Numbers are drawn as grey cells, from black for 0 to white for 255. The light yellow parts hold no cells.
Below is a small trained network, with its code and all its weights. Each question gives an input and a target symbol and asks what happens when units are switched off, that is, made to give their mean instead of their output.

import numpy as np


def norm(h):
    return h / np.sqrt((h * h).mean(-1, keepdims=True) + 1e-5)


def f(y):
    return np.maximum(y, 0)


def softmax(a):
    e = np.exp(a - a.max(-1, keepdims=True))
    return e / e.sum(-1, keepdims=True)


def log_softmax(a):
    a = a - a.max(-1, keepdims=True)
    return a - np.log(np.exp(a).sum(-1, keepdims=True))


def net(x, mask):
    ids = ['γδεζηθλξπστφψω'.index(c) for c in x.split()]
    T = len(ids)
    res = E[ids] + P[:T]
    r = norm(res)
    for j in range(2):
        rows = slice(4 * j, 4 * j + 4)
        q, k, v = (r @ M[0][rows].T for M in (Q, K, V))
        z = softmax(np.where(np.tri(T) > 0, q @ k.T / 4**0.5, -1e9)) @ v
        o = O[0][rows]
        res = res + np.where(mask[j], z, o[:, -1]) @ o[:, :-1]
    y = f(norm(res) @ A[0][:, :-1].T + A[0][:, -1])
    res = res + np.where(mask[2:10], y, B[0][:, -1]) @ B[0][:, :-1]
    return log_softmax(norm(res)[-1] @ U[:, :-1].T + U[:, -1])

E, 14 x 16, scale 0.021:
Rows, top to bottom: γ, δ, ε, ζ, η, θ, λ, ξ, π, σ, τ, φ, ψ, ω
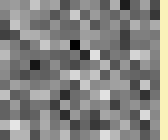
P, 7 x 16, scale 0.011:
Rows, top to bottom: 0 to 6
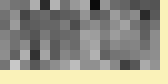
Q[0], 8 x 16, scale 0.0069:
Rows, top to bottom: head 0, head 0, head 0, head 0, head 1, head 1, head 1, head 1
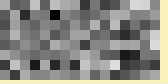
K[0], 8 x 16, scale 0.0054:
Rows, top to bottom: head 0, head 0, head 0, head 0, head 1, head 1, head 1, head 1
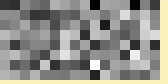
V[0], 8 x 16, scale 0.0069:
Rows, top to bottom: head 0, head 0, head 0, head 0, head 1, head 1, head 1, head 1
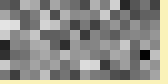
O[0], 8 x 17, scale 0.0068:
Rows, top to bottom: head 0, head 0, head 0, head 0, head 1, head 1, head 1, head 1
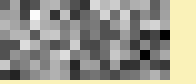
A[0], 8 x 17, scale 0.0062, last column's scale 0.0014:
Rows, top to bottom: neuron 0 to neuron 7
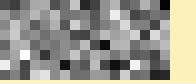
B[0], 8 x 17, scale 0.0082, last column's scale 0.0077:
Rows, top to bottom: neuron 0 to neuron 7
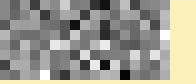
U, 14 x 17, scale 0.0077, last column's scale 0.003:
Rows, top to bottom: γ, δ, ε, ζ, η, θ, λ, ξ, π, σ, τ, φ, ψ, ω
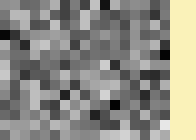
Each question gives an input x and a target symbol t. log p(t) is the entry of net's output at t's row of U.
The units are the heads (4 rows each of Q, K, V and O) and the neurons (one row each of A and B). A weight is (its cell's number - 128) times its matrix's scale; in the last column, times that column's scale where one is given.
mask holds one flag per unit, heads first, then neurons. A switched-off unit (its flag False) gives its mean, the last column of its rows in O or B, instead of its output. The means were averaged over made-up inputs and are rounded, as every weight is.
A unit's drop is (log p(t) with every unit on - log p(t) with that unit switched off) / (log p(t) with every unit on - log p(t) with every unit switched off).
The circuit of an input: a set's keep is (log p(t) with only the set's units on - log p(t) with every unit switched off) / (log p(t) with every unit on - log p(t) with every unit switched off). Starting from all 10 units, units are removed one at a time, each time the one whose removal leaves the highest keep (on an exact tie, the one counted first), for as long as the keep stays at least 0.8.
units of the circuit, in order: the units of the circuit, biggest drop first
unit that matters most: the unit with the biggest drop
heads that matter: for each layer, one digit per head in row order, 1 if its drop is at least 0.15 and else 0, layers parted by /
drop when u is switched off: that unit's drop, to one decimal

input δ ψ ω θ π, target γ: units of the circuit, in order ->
[head 1; neuron 6; head 0]
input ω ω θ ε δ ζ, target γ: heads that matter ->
01
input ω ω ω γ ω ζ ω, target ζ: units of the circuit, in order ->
[head 1]
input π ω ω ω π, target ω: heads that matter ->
11
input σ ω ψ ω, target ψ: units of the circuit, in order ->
[head 0; neuron 3]
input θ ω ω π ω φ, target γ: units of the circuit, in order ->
[head 0; head 1; neuron 6]
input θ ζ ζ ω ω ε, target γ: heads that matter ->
01
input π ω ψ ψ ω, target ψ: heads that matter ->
10
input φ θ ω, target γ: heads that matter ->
11
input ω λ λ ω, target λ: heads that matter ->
01
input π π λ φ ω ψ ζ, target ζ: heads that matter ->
10
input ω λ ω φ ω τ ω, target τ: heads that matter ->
10
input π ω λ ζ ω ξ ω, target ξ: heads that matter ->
11
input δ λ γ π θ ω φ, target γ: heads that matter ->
11
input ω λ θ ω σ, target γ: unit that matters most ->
neuron 6
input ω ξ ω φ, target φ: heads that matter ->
01
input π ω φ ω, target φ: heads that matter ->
01
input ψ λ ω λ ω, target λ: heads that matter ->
01
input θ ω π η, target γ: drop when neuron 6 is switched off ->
0.3
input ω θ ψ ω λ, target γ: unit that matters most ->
head 1
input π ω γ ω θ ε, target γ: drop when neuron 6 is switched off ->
0.5
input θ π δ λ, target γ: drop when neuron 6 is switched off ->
0.4
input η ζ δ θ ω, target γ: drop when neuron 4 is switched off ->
0.0
